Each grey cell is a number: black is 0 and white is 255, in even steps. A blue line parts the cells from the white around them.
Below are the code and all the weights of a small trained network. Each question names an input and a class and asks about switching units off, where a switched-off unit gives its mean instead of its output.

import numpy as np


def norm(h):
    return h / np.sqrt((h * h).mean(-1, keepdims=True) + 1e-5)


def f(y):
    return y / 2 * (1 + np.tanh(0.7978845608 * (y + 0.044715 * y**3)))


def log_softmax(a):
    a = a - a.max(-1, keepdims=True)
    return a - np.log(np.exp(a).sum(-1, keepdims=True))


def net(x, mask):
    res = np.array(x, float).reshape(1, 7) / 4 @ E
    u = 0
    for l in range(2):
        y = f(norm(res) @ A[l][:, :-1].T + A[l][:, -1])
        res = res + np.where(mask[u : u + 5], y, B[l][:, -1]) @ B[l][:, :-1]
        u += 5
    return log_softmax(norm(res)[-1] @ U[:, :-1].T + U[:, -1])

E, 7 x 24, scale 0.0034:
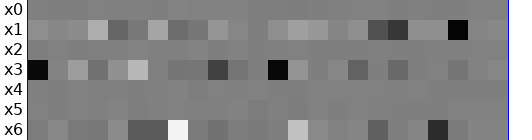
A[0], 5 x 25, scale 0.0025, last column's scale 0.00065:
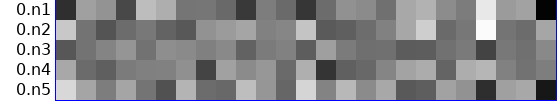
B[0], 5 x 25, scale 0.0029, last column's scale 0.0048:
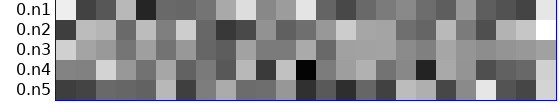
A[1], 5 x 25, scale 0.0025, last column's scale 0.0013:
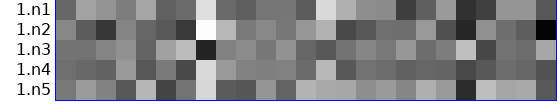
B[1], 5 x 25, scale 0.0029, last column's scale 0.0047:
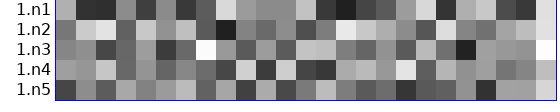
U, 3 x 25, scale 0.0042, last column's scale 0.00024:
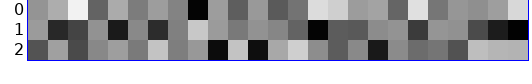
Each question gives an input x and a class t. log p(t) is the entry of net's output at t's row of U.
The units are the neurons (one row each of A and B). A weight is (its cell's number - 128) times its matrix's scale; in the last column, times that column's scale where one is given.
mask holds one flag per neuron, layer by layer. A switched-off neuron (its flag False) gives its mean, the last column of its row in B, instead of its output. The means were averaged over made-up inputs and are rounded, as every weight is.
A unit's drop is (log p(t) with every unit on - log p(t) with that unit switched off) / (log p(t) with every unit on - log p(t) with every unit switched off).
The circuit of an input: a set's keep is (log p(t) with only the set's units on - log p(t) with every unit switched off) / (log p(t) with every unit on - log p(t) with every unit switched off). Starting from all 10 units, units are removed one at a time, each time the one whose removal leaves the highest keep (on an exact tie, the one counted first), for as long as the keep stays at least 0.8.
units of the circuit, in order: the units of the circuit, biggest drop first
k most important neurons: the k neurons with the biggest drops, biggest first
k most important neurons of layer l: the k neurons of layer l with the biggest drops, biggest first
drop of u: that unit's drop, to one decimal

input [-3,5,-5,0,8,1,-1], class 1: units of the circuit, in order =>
(0.n5)
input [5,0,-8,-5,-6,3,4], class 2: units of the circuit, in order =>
(1.n5 0.n1)
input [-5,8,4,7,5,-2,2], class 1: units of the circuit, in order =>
(1.n1 1.n2)
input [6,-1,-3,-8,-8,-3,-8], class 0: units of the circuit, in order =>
(1.n1 0.n4)
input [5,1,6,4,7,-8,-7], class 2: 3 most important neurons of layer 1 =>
(1.n1 1.n3 1.n4)
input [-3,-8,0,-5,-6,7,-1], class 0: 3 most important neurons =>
(0.n4 0.n2 1.n3)
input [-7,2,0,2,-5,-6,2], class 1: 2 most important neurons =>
(1.n1 0.n2)
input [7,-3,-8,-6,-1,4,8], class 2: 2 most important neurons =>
(1.n5 0.n2)
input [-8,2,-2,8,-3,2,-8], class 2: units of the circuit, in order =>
(1.n3 1.n4)
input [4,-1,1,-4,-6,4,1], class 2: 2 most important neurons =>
(0.n2 1.n4)
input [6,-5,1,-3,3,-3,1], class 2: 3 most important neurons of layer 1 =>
(1.n5 1.n4 1.n2)
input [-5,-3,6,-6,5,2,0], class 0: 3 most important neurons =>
(0.n4 1.n3 0.n5)
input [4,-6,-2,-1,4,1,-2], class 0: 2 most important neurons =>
(0.n2 0.n4)
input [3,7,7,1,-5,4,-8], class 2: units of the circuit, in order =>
(1.n3)
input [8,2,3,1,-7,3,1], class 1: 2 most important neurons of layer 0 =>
(0.n2 0.n1)
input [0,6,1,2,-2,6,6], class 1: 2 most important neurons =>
(1.n1 0.n1)
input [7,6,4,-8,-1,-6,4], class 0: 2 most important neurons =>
(1.n2 0.n5)
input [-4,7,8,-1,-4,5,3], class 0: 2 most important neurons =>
(0.n5 0.n2)
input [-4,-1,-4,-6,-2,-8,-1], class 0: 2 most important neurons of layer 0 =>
(0.n2 0.n4)
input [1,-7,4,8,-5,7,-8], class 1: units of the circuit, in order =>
(0.n1)
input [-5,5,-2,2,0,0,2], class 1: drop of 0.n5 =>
0.0
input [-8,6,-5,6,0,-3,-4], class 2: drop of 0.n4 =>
0.1
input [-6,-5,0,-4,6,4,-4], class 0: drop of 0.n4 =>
0.2
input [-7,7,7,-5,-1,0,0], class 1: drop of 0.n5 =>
0.3
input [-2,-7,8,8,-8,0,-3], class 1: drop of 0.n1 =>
0.2
